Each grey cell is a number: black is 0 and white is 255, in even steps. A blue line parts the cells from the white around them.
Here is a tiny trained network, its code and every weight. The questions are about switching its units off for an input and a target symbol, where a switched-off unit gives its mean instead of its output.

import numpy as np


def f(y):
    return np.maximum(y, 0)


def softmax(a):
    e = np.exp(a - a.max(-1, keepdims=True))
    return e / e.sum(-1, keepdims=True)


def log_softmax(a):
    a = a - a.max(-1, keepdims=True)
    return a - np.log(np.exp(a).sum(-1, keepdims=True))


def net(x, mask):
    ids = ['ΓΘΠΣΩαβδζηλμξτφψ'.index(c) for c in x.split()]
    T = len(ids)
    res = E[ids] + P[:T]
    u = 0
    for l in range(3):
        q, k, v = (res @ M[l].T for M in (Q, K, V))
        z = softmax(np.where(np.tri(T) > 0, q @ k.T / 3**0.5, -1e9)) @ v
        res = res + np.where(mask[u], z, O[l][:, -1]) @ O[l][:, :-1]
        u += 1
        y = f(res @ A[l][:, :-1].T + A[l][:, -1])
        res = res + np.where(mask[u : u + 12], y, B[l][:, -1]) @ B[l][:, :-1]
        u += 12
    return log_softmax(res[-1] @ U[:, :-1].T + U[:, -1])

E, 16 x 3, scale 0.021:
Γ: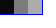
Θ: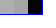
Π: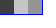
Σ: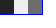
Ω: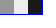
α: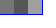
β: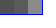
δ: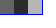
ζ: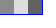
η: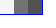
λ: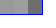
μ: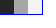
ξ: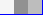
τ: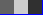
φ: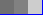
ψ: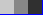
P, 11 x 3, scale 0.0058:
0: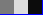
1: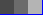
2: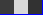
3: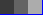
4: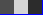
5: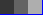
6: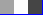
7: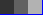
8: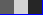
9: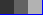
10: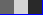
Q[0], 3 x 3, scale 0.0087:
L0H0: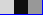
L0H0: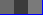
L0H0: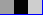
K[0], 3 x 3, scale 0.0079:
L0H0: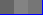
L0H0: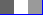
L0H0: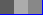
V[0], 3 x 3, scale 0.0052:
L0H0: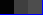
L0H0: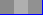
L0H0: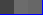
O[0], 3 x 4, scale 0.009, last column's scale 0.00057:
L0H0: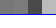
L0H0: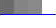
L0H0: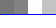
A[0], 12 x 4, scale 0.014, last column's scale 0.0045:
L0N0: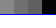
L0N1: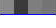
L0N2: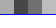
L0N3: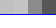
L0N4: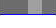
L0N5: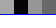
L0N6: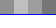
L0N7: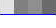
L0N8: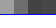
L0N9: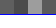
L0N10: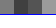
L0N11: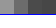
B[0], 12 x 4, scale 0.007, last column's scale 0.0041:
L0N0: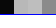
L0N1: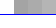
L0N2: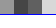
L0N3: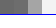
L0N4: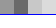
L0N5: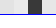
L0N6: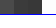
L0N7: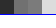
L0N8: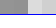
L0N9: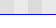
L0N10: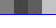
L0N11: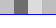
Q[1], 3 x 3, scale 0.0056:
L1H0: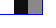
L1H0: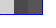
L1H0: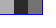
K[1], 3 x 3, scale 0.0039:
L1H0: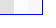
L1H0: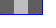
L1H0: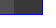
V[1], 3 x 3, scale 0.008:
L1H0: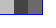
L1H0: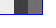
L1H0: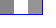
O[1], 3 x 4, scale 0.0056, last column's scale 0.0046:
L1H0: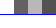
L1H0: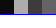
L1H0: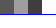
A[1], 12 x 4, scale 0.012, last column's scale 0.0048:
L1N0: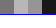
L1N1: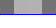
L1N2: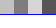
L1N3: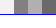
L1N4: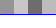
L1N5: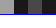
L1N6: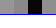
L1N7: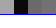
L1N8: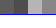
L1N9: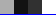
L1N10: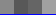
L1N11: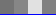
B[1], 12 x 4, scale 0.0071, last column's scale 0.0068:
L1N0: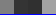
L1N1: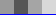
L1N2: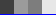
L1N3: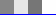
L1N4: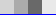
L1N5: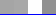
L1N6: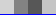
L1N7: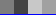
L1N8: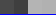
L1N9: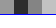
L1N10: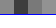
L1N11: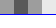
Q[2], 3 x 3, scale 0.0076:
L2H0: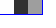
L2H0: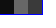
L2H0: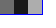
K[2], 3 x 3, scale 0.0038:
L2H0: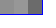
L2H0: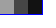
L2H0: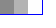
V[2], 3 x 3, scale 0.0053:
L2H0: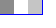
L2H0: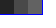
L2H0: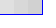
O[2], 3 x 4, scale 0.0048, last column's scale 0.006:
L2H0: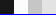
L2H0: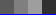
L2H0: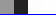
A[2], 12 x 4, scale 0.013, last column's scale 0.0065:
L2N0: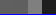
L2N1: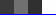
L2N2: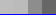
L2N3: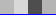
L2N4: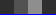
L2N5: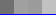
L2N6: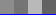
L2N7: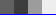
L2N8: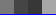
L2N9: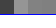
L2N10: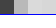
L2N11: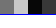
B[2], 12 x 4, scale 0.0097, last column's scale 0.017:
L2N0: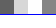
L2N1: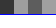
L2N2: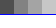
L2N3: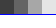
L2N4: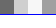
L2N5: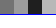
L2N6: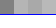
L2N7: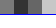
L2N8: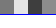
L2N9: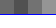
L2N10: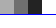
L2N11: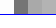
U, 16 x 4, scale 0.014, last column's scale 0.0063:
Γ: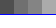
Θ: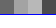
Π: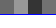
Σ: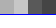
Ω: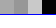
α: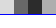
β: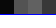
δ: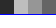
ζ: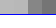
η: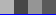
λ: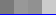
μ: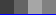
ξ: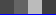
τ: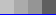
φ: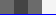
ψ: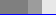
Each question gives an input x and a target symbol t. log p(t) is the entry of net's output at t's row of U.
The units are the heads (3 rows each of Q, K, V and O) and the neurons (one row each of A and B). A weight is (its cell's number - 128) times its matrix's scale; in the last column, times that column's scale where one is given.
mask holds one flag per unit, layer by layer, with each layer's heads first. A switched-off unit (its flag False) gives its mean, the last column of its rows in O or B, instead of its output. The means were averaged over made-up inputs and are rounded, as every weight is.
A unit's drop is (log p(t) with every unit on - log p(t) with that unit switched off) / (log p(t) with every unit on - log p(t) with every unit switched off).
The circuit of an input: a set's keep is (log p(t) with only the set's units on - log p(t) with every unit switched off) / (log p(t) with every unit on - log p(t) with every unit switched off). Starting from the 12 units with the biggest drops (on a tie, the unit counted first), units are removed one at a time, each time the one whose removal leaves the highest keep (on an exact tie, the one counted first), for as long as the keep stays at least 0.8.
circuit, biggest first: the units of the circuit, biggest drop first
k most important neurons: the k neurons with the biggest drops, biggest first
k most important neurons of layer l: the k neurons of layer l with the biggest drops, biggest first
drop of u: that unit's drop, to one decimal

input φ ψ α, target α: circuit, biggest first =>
(L2N3)
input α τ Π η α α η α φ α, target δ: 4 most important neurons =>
(L0N5 L2N3 L2N2 L1N3)
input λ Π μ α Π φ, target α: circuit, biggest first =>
(L2N10 L2N3)
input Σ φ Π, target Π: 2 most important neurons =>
(L2N1 L0N5)
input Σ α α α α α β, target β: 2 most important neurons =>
(L2N11 L0N5)
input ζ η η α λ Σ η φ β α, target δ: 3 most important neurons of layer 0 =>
(L0N5 L0N9 L0N1)
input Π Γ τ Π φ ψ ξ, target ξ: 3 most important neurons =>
(L0N7 L0N6 L0N3)
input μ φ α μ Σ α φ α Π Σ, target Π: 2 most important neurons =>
(L2N1 L2N11)
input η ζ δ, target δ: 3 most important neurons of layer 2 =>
(L2N3 L2N2 L2N11)
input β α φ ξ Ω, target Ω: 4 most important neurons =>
(L2N11 L2N3 L2N10 L1N4)
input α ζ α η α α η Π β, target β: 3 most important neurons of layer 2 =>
(L2N11 L2N1 L2N7)
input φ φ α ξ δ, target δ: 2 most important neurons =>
(L0N5 L2N3)
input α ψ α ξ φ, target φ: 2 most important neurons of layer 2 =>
(L2N7 L2N11)
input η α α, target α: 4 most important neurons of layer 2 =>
(L2N3 L2N2 L2N4 L2N1)
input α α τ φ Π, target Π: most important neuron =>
(L0N5)
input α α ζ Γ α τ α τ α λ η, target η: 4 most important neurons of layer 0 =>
(L0N7 L0N2 L0N9 L0N10)
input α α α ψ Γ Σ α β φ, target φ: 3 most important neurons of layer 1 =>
(L1N3 L1N4 L1N8)
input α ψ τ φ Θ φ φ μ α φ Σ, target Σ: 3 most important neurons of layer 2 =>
(L2N11 L2N1 L2N8)
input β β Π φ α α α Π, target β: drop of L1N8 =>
0.0
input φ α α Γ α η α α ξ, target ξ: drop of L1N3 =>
0.1
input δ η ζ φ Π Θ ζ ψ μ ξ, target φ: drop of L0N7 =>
0.7
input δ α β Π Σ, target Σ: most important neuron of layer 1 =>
(L1N6)
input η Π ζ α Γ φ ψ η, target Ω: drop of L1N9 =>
0.2
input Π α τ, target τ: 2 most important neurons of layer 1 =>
(L1N6 L1N4)
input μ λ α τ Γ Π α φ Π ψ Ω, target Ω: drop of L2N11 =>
0.6
